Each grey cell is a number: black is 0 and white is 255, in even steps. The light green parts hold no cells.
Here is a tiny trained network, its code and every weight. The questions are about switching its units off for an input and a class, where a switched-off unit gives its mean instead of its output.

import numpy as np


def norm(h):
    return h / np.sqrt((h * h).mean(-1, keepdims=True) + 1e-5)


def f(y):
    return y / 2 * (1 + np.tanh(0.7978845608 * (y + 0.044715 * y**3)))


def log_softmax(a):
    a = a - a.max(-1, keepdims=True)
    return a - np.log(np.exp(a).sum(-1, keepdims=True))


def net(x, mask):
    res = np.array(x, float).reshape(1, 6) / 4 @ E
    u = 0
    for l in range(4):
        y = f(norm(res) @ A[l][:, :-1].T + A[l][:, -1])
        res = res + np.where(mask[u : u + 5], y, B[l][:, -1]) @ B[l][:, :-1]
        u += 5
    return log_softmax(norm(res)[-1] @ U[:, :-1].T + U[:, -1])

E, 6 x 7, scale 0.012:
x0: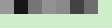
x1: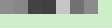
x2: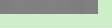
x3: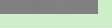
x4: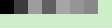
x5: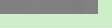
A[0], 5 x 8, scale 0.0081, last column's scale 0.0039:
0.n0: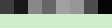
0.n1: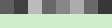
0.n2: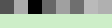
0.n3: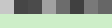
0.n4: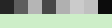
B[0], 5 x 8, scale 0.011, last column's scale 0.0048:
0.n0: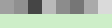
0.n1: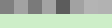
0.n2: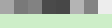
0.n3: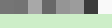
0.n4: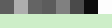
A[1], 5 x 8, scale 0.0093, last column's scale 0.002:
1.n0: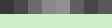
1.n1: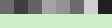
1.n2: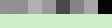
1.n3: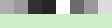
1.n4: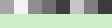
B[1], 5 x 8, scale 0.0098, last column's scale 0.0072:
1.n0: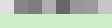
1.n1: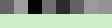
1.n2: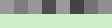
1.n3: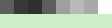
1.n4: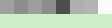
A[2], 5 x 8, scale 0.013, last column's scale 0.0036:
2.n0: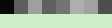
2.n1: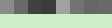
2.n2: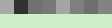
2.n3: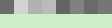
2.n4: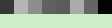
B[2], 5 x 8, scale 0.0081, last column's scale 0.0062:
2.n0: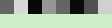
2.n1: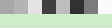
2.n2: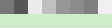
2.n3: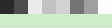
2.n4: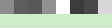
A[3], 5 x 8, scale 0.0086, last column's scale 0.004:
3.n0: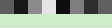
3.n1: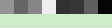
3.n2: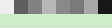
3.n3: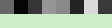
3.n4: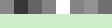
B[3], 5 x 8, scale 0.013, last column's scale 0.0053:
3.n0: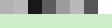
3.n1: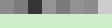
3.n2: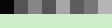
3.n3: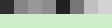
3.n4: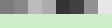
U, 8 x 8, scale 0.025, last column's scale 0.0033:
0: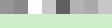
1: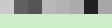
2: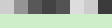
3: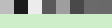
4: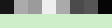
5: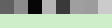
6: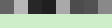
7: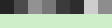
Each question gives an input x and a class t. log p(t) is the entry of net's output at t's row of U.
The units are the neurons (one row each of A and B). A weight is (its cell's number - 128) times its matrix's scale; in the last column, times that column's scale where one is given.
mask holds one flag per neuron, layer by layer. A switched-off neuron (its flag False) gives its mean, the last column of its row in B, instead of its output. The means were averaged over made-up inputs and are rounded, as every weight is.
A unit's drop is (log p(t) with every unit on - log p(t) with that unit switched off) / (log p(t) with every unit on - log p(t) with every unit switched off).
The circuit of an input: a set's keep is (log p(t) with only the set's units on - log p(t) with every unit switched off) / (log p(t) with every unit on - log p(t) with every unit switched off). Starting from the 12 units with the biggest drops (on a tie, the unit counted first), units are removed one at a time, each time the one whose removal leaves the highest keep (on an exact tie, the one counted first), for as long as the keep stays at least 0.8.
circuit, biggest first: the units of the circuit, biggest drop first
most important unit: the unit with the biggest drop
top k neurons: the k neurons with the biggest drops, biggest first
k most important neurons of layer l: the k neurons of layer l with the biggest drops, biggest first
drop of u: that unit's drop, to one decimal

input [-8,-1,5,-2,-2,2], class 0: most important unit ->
1.n3
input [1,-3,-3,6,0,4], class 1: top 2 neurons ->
[2.n1, 0.n0]
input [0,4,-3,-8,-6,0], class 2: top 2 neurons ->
[1.n4, 2.n3]
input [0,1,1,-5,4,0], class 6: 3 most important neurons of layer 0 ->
[0.n4, 0.n1, 0.n0]
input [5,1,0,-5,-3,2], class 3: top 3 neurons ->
[1.n4, 0.n1, 2.n0]
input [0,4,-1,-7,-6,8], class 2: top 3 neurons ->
[1.n4, 2.n3, 2.n4]
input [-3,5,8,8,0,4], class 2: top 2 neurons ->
[0.n2, 1.n4]
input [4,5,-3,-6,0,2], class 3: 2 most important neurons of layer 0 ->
[0.n3, 0.n2]
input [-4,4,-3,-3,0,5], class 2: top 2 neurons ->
[0.n2, 1.n4]
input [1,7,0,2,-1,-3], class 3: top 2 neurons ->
[0.n2, 2.n1]
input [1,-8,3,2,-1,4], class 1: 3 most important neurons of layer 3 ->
[3.n0, 3.n3, 3.n4]
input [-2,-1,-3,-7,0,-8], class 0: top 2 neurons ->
[1.n3, 1.n4]
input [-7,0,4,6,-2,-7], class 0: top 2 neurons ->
[1.n3, 3.n0]
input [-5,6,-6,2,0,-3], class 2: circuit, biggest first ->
[0.n2]
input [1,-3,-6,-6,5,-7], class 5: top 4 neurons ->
[0.n0, 2.n1, 0.n3, 1.n0]
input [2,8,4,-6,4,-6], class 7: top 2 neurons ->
[1.n3, 3.n4]
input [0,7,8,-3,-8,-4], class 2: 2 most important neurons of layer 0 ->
[0.n2, 0.n4]
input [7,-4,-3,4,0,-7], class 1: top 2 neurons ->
[0.n3, 2.n2]
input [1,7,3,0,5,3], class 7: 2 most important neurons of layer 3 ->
[3.n4, 3.n0]
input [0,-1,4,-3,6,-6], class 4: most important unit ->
0.n4
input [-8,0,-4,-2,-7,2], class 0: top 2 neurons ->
[3.n0, 1.n3]
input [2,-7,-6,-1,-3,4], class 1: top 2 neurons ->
[3.n0, 2.n1]
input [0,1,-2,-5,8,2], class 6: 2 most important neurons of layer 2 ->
[2.n3, 2.n2]
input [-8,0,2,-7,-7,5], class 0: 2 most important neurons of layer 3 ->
[3.n0, 3.n1]
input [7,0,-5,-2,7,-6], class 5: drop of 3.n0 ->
0.1
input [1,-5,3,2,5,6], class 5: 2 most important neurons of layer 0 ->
[0.n0, 0.n3]
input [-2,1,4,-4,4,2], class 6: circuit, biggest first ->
[2.n3]
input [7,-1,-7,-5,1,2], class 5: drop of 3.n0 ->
0.2
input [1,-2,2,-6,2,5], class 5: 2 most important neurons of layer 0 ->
[0.n0, 0.n3]
